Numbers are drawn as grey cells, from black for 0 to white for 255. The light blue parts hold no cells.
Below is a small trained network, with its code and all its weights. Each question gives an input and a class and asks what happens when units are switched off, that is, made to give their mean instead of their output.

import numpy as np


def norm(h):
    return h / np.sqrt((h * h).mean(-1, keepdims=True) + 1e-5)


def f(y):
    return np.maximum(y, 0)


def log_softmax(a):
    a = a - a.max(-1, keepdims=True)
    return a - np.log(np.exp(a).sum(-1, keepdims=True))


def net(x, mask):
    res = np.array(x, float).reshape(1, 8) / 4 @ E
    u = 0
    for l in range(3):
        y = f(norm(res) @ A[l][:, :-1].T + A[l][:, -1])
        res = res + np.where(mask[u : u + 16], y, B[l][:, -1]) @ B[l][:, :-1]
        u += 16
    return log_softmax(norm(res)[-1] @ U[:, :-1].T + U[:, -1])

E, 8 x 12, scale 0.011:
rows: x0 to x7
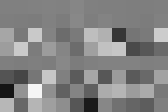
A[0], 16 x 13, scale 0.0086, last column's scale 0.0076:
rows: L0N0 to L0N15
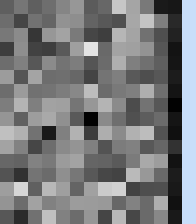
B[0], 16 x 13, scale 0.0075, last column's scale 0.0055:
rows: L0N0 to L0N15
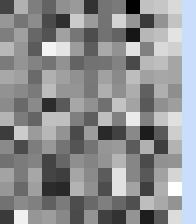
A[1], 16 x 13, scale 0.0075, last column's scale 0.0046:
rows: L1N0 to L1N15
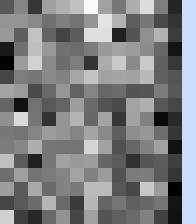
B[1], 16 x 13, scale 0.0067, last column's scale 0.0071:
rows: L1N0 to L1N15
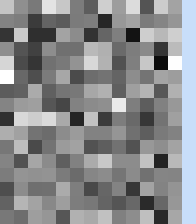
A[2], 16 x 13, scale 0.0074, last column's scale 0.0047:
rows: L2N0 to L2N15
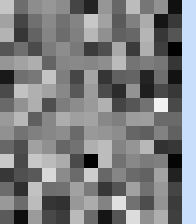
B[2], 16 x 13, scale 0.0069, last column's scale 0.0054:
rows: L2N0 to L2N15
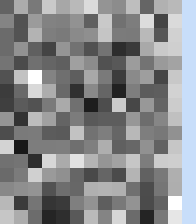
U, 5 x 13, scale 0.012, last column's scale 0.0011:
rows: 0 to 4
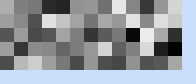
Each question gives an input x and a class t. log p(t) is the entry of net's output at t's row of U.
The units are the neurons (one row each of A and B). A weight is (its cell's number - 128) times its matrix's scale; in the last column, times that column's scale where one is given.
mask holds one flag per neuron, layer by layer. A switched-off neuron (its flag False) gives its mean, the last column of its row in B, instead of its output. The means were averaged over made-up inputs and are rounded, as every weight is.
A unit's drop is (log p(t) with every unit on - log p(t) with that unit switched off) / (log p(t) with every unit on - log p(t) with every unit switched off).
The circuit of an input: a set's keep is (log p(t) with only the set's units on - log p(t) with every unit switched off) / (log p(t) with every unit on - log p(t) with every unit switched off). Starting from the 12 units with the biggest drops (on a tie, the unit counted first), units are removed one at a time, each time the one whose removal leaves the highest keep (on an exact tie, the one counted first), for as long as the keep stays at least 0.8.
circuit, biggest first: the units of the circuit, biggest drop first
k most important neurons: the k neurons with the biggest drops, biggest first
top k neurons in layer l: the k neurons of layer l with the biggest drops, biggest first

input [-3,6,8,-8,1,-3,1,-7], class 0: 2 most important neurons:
(L0N1, L2N15)
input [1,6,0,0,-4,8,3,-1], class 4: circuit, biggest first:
(L0N15)
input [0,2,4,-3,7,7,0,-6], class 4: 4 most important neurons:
(L0N15, L1N14, L0N8, L2N5)
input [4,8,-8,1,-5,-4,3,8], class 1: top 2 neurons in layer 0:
(L0N8, L0N5)
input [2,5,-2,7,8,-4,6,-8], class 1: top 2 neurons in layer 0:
(L0N3, L0N12)
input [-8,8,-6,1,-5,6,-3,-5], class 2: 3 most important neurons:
(L0N2, L0N0, L0N9)
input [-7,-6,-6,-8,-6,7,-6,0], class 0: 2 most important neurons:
(L0N12, L0N1)
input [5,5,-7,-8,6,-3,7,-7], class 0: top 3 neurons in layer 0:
(L0N12, L0N1, L0N8)
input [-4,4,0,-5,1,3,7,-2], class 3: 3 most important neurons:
(L1N4, L0N13, L1N3)
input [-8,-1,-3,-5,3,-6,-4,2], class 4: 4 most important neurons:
(L0N9, L1N8, L0N13, L2N6)
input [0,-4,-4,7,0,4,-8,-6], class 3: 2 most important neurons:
(L1N11, L0N10)
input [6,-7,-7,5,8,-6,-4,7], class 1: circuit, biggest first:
(L0N8, L2N11)
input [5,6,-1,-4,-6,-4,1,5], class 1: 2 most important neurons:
(L0N8, L0N13)
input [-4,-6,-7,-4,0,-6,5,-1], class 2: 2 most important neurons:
(L0N0, L0N15)
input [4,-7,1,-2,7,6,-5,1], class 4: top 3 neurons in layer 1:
(L1N14, L1N4, L1N3)
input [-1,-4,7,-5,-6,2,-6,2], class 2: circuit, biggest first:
(L1N2)
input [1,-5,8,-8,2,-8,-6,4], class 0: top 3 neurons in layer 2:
(L2N15, L2N13, L2N3)
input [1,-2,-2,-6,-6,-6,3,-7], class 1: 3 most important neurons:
(L0N3, L0N13, L1N0)
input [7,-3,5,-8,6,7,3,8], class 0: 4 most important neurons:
(L2N15, L0N12, L0N3, L2N13)
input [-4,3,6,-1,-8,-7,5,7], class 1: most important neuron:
(L2N11)
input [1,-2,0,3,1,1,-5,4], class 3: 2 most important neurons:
(L0N3, L1N11)
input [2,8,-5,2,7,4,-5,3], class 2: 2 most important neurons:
(L0N2, L1N4)
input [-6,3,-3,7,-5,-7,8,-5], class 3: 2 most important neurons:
(L1N4, L0N12)
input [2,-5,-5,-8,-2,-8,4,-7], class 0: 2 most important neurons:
(L0N1, L0N12)
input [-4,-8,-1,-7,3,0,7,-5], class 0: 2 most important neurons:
(L0N1, L0N12)
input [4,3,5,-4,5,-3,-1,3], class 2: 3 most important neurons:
(L1N2, L0N13, L0N14)
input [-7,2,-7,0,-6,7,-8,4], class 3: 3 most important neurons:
(L1N11, L1N15, L1N6)
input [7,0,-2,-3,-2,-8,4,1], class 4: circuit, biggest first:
(L0N9)
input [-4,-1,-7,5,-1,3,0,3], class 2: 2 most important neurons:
(L0N2, L0N0)
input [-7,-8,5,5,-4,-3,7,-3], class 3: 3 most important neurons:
(L1N4, L0N2, L1N3)
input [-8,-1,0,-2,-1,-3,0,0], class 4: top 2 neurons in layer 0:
(L0N9, L0N13)
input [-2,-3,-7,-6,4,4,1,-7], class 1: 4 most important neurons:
(L0N3, L0N13, L1N0, L1N2)
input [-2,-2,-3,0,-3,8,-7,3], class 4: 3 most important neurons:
(L0N15, L1N14, L1N4)
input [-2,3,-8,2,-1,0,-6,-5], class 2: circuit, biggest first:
(L0N2)
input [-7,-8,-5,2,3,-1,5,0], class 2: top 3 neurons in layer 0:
(L0N0, L0N2, L0N4)
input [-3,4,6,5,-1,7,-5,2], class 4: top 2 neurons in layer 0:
(L0N15, L0N2)
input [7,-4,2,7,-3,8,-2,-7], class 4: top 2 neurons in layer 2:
(L2N12, L2N5)
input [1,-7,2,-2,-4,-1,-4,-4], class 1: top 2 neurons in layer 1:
(L1N0, L1N4)
